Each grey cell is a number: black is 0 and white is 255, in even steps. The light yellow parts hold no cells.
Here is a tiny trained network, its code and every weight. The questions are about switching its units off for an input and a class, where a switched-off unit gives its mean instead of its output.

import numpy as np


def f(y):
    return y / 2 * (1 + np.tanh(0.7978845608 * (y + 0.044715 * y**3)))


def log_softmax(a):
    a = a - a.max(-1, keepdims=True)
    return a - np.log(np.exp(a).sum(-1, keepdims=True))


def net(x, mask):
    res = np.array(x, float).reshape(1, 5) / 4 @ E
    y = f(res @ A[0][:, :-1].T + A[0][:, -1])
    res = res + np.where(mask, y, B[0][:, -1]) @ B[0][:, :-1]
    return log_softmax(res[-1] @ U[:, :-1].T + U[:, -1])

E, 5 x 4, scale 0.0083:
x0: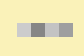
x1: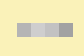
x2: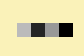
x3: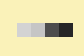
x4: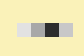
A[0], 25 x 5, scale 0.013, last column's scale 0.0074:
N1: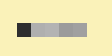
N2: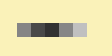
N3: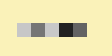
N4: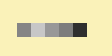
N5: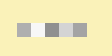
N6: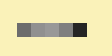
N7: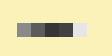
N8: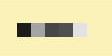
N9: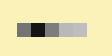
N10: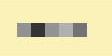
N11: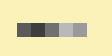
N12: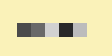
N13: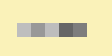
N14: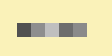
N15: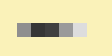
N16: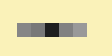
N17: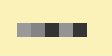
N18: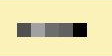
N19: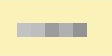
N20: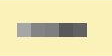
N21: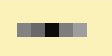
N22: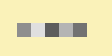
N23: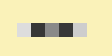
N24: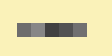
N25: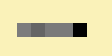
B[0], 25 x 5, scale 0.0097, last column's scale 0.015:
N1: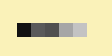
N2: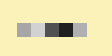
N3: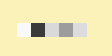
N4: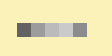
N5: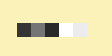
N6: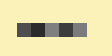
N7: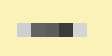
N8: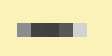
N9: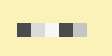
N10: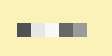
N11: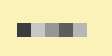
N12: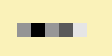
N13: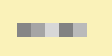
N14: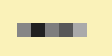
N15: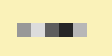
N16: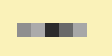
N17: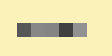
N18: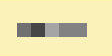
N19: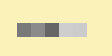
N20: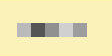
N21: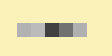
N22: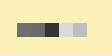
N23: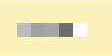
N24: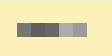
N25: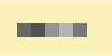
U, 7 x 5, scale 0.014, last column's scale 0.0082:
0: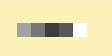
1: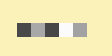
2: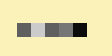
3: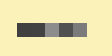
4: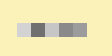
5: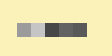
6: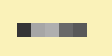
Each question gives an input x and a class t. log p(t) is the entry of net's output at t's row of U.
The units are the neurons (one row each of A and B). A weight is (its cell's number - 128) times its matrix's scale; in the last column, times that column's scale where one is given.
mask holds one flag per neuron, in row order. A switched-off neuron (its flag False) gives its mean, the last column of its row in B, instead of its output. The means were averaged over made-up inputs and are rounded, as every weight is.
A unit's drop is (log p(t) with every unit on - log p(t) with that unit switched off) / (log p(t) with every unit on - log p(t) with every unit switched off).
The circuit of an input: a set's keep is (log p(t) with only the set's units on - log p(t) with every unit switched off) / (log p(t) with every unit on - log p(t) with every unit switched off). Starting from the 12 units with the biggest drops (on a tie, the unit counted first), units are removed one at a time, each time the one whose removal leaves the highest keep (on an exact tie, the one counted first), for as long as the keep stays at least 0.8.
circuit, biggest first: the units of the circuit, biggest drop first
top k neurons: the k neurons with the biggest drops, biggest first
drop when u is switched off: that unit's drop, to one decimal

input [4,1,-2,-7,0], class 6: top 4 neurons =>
N9; N10; N22; N11
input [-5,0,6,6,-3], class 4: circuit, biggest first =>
N3
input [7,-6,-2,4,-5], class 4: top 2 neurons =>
N5; N1
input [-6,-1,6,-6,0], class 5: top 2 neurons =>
N15; N2
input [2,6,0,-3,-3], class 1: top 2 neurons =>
N7; N8
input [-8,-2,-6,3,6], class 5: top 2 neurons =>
N2; N21
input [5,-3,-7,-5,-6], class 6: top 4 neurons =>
N9; N11; N10; N7
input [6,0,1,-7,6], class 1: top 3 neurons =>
N5; N19; N12
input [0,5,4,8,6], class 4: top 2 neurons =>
N3; N23
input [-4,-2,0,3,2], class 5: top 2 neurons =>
N12; N3
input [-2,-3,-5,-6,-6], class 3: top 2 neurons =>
N8; N14
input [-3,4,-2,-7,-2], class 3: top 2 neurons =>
N14; N1
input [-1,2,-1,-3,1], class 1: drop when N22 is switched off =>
0.0
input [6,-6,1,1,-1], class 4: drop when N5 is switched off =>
0.1
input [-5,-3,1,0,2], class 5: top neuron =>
N12
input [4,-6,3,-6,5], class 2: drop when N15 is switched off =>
0.2
